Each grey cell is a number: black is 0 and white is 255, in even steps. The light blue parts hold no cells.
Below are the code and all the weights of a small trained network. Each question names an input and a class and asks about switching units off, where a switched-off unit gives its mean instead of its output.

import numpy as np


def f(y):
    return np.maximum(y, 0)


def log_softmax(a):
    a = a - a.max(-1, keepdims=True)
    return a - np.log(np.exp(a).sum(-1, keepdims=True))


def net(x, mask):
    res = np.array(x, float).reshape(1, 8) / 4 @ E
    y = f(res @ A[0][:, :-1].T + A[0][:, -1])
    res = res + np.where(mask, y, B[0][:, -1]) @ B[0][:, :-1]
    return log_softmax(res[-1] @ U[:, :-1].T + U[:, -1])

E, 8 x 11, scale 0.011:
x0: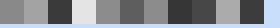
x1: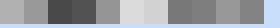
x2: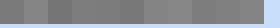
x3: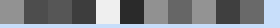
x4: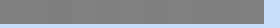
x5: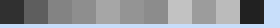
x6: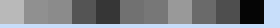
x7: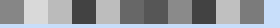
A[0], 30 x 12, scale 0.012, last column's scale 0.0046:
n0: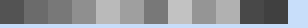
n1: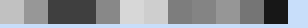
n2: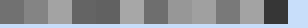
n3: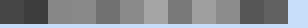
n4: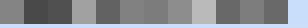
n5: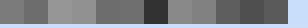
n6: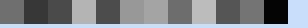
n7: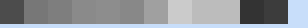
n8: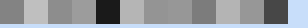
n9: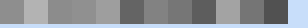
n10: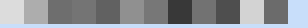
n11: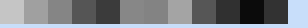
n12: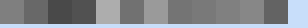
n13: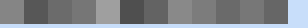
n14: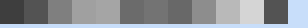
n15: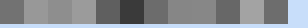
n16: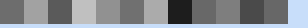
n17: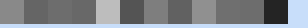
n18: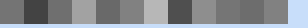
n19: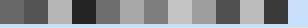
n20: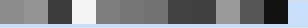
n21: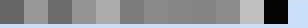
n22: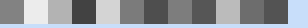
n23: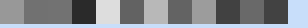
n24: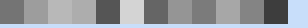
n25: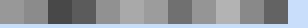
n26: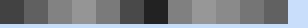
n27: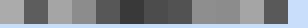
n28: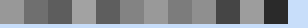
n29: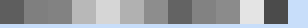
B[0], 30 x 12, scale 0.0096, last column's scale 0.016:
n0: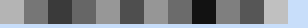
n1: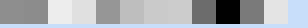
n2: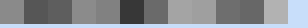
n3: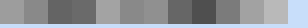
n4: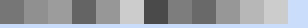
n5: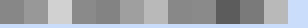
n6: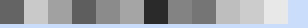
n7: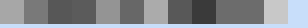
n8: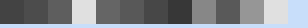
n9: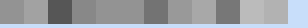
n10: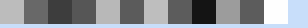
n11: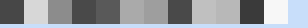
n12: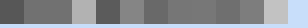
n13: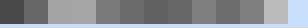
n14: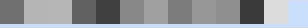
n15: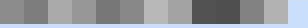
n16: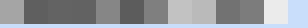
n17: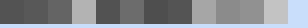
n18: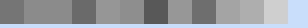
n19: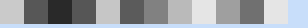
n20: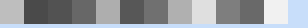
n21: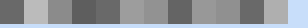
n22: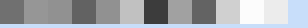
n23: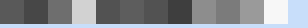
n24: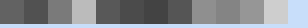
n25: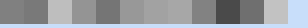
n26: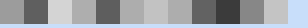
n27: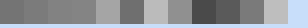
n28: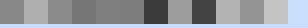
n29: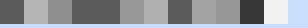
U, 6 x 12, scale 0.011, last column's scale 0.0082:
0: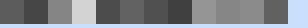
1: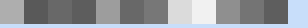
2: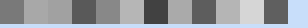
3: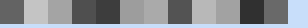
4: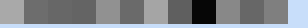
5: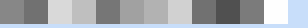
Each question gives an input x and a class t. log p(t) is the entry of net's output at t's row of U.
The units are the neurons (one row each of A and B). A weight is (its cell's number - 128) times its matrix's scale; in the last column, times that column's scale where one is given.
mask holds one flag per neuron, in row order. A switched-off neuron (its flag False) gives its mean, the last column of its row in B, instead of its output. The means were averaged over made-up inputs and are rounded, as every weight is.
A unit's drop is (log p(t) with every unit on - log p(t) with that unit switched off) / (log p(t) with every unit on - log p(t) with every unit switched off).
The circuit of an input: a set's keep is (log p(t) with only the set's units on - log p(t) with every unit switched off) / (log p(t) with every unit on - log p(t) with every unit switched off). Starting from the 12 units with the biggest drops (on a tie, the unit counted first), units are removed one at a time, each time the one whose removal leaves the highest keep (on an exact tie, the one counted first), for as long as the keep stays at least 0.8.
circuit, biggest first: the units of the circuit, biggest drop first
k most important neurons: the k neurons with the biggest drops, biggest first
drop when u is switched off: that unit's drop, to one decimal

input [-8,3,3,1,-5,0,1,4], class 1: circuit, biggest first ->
n19
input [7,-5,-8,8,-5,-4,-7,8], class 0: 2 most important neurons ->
n17, n23
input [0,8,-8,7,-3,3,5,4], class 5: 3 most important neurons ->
n1, n8, n25
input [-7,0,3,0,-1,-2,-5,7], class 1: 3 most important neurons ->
n19, n6, n2
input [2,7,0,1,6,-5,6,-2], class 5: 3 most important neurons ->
n1, n29, n14
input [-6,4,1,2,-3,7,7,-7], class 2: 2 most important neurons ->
n6, n4
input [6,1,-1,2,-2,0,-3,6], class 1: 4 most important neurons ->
n20, n16, n6, n4
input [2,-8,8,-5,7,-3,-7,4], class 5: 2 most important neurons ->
n26, n11
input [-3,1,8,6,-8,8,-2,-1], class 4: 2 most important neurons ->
n0, n7
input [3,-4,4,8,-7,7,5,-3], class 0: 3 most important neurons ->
n23, n17, n10
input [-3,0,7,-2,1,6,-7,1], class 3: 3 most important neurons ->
n14, n29, n10
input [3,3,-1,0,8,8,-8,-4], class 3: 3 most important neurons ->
n29, n14, n10
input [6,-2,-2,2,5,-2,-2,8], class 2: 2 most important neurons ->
n22, n19
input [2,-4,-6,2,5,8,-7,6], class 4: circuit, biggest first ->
n0
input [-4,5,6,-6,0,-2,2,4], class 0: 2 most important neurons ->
n8, n24
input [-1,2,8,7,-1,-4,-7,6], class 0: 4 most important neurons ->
n23, n11, n17, n12
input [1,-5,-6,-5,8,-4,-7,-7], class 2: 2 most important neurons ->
n6, n11
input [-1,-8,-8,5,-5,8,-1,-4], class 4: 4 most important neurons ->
n0, n7, n1, n3
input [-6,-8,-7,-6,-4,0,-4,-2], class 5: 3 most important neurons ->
n26, n23, n15
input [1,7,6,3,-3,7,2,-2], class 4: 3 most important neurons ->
n0, n7, n3
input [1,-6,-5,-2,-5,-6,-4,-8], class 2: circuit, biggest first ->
n6
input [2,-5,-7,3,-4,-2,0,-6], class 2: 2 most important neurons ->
n6, n1
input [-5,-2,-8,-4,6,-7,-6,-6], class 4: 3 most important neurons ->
n10, n11, n22
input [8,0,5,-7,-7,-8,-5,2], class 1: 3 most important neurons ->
n20, n16, n23
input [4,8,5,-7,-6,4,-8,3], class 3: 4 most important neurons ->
n29, n14, n21, n23
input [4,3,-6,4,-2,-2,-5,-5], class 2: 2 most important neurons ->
n11, n6
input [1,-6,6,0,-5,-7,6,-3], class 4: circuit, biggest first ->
n10
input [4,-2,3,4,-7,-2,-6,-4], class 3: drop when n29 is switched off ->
0.2
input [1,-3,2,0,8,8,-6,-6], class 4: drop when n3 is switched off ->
0.1
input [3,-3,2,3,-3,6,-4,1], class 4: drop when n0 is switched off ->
0.5
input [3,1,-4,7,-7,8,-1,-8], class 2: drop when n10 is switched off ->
0.4
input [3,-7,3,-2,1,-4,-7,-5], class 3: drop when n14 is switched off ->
0.5
